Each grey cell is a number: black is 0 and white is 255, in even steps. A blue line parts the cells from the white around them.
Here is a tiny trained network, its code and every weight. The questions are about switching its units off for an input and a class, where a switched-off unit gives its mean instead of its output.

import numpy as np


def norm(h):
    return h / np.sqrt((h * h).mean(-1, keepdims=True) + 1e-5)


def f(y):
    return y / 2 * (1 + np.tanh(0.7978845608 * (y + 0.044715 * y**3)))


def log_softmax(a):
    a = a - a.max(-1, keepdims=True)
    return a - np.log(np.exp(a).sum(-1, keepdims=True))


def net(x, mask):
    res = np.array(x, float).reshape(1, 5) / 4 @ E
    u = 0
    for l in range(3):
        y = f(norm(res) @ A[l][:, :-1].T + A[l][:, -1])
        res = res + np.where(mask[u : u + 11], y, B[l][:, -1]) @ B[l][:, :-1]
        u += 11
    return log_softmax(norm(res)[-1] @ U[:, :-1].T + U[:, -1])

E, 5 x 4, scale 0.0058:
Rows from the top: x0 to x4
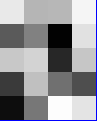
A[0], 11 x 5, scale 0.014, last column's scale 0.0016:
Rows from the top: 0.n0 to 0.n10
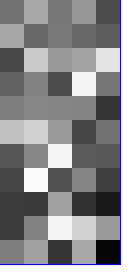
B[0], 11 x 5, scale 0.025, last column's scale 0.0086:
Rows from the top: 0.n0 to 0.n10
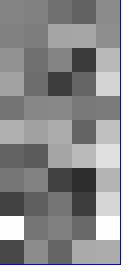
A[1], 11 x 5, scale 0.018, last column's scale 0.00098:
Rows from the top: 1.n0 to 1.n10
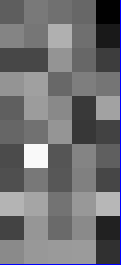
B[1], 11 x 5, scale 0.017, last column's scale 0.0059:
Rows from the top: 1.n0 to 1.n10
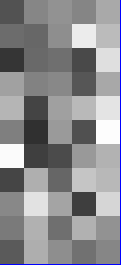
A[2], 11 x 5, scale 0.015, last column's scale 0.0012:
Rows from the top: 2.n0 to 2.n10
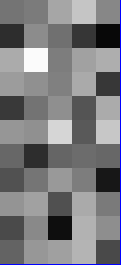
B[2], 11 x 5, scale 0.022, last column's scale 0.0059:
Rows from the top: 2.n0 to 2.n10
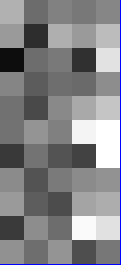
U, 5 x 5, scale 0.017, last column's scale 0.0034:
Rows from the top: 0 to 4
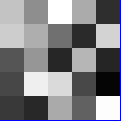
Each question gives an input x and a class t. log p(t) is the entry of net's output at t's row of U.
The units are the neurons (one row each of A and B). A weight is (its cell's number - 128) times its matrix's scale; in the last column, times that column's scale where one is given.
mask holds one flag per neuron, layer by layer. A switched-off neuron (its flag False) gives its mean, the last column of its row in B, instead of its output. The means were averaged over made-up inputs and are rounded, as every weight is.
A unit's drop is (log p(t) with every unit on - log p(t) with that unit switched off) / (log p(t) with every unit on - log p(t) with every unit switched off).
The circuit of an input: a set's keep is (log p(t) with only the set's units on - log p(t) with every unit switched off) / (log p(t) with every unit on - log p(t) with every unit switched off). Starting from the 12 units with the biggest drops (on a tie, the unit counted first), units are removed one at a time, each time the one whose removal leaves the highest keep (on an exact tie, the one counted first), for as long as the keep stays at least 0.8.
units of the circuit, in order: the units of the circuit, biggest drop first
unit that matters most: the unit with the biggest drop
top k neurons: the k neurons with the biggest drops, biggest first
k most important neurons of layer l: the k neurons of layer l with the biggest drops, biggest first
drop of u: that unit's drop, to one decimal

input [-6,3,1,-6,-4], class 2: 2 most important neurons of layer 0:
[0.n9, 0.n8]
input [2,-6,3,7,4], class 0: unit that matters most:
0.n6
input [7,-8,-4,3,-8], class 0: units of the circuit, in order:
[2.n5, 0.n5]
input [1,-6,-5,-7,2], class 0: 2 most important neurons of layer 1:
[1.n5, 1.n1]
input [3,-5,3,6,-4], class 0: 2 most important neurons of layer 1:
[1.n4, 1.n7]
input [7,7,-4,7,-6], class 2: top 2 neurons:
[0.n10, 0.n9]
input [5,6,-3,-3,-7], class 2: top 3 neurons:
[0.n9, 0.n10, 0.n5]
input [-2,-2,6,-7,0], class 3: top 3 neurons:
[0.n8, 0.n6, 1.n8]
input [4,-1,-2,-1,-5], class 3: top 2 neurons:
[0.n8, 2.n2]
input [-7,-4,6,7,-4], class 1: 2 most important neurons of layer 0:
[0.n6, 0.n5]
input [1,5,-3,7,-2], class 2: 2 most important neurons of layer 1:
[1.n7, 1.n6]
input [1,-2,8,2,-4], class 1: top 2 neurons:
[0.n5, 1.n6]
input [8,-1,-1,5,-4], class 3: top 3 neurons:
[0.n5, 0.n8, 2.n2]
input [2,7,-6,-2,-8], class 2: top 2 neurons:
[0.n9, 0.n5]
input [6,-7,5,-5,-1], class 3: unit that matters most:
2.n2
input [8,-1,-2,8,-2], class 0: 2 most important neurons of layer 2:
[2.n5, 2.n6]
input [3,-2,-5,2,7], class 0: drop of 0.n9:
0.9
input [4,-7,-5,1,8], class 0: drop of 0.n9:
0.8
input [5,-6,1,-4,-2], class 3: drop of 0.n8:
0.3
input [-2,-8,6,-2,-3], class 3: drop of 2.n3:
0.0
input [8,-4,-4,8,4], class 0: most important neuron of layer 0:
[0.n6]
